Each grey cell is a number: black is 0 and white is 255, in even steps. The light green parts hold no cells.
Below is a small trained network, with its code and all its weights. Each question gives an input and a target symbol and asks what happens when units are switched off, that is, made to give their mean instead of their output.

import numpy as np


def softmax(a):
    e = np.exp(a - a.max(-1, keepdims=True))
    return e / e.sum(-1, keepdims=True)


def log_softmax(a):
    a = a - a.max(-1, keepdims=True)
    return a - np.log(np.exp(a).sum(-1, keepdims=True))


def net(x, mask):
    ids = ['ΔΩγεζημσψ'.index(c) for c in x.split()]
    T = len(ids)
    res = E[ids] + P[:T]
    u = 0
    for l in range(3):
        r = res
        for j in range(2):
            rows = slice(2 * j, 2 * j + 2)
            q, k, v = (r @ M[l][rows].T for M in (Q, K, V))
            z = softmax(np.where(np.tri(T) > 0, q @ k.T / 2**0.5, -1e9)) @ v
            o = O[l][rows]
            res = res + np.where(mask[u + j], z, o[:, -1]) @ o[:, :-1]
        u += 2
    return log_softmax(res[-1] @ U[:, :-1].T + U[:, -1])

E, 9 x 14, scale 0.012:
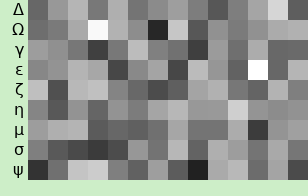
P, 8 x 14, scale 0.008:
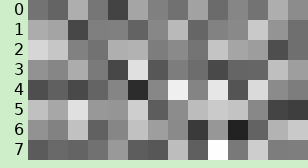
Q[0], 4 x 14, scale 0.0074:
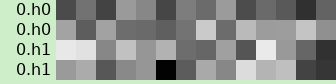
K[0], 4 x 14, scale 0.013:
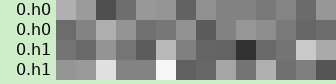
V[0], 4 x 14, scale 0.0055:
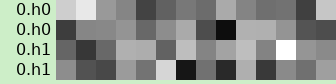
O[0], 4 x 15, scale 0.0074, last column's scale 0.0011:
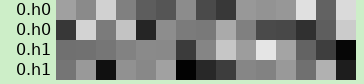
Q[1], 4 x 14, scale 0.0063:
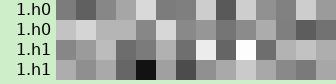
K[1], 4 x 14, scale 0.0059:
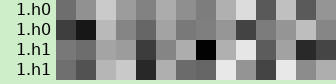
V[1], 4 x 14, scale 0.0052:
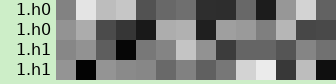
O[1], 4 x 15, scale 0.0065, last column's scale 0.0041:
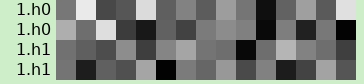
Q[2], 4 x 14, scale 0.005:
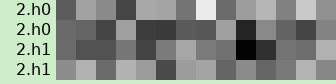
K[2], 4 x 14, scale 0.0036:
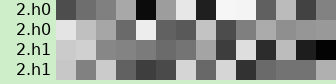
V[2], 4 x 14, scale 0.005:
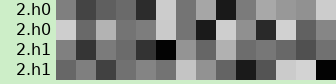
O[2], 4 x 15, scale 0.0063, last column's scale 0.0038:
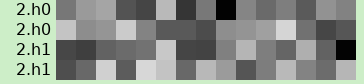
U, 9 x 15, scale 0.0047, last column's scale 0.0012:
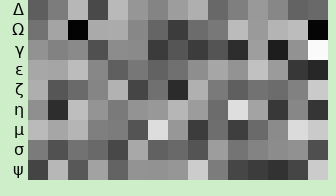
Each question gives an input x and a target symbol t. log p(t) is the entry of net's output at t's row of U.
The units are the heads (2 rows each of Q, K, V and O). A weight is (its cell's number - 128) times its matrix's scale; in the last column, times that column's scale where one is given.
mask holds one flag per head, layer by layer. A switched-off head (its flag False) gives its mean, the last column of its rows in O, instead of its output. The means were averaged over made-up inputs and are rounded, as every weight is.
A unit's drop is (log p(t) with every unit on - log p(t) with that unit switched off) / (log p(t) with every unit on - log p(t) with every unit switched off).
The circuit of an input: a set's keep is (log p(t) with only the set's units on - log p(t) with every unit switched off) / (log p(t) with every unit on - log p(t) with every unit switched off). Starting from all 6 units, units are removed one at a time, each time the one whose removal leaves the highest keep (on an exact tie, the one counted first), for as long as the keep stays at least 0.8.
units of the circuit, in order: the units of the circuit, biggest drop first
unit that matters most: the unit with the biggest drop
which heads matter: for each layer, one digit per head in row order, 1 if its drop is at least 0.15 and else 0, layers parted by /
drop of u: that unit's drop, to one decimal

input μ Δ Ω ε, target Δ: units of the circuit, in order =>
0.h1; 2.h1; 1.h0; 1.h1
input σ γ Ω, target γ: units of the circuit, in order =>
2.h0; 0.h1; 1.h0
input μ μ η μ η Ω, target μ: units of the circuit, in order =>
0.h1
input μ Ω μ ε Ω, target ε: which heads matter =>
00 / 01 / 10
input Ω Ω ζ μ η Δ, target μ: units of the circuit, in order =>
0.h1; 2.h1
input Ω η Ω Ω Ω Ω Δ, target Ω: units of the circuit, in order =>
0.h1; 1.h0
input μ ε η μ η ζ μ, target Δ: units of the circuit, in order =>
0.h1; 2.h1; 1.h1
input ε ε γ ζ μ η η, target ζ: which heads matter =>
11 / 11 / 11
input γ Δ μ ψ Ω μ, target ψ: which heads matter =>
10 / 00 / 00
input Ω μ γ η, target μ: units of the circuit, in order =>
2.h1; 0.h1; 1.h1
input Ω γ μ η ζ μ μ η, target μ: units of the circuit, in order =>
0.h1; 2.h1
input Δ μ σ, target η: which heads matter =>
11 / 10 / 00
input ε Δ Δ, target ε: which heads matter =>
00 / 10 / 10
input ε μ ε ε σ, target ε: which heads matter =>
00 / 10 / 10
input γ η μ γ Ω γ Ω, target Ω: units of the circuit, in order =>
0.h1
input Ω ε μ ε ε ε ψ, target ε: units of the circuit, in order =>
0.h1; 2.h0
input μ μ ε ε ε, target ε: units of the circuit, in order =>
2.h0; 1.h1
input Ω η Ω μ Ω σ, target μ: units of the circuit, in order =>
2.h1; 0.h1; 1.h1
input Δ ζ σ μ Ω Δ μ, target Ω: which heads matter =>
01 / 00 / 00
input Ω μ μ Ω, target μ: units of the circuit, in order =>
2.h1; 0.h1
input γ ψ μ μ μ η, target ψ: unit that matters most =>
0.h0
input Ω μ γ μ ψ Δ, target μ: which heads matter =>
01 / 00 / 01
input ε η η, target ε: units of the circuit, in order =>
2.h0; 1.h0
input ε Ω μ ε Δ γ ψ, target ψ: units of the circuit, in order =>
0.h0; 1.h0
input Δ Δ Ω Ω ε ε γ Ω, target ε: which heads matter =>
01 / 01 / 10
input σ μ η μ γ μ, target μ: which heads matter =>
01 / 00 / 00
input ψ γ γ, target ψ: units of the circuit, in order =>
0.h0
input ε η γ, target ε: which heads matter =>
00 / 10 / 10
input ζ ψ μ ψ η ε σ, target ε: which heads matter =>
01 / 01 / 10
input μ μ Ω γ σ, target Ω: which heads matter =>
11 / 10 / 00
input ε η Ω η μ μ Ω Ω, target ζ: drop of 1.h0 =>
0.4
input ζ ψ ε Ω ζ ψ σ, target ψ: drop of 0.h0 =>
0.9
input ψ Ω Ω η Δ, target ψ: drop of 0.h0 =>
1.0
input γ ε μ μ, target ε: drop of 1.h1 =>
0.2
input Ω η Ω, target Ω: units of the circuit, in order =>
1.h0
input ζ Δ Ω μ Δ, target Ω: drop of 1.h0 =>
0.3
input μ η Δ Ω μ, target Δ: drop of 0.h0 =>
0.2
